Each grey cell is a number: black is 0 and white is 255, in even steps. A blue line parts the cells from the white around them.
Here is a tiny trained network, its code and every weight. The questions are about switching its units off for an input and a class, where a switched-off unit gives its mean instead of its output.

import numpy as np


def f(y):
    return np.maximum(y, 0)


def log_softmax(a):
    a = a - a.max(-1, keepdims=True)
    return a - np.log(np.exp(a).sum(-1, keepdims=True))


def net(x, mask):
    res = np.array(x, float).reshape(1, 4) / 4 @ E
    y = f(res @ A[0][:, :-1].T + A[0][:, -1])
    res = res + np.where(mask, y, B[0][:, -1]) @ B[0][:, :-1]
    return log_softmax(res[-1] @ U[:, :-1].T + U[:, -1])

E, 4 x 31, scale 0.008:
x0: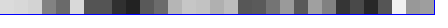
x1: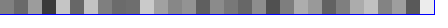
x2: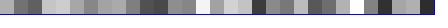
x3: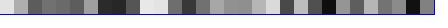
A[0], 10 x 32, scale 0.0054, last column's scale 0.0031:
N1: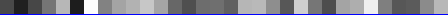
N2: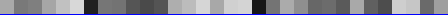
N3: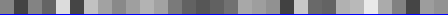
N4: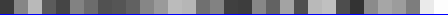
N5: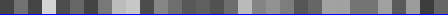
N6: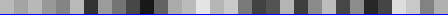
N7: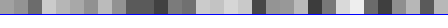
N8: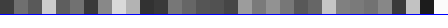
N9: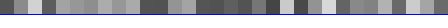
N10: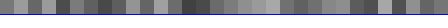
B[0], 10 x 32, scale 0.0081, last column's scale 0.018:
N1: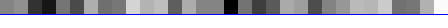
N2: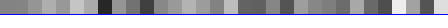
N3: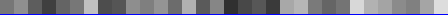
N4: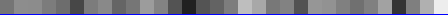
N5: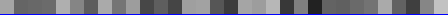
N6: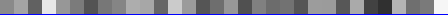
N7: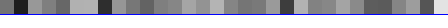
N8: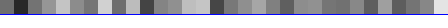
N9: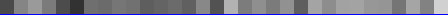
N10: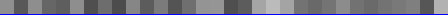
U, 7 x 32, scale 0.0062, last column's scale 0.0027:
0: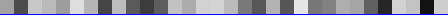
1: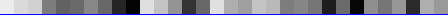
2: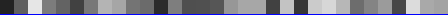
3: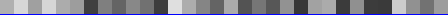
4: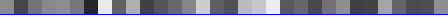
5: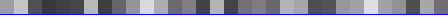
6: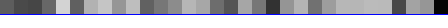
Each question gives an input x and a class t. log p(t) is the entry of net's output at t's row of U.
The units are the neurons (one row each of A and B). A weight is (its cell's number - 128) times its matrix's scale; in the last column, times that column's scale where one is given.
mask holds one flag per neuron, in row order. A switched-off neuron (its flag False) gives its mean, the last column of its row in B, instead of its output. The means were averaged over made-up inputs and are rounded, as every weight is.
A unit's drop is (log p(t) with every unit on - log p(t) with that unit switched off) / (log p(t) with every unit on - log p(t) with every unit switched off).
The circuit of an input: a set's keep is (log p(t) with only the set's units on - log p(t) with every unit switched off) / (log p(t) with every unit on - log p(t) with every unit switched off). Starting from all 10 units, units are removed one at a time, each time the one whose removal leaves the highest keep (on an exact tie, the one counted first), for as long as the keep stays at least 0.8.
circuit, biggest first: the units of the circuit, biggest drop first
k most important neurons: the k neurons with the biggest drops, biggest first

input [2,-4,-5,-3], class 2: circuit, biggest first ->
N4
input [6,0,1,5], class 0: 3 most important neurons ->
N2, N4, N9
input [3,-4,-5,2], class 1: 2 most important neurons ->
N8, N1
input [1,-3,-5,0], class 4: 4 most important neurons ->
N3, N10, N9, N1
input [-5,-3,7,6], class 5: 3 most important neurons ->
N1, N3, N8
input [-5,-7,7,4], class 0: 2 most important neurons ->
N7, N4
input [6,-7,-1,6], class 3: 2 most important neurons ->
N7, N6
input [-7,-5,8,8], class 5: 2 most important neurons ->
N1, N3
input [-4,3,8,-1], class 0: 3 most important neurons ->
N7, N2, N4
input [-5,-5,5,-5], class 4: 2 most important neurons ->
N5, N8
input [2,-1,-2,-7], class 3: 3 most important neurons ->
N6, N1, N2
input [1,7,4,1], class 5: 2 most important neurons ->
N8, N3
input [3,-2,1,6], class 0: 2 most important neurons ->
N4, N1
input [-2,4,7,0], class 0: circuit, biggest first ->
N7
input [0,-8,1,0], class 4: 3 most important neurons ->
N5, N8, N3
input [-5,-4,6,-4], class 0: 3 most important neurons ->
N7, N2, N4
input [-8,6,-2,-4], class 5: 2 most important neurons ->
N1, N3
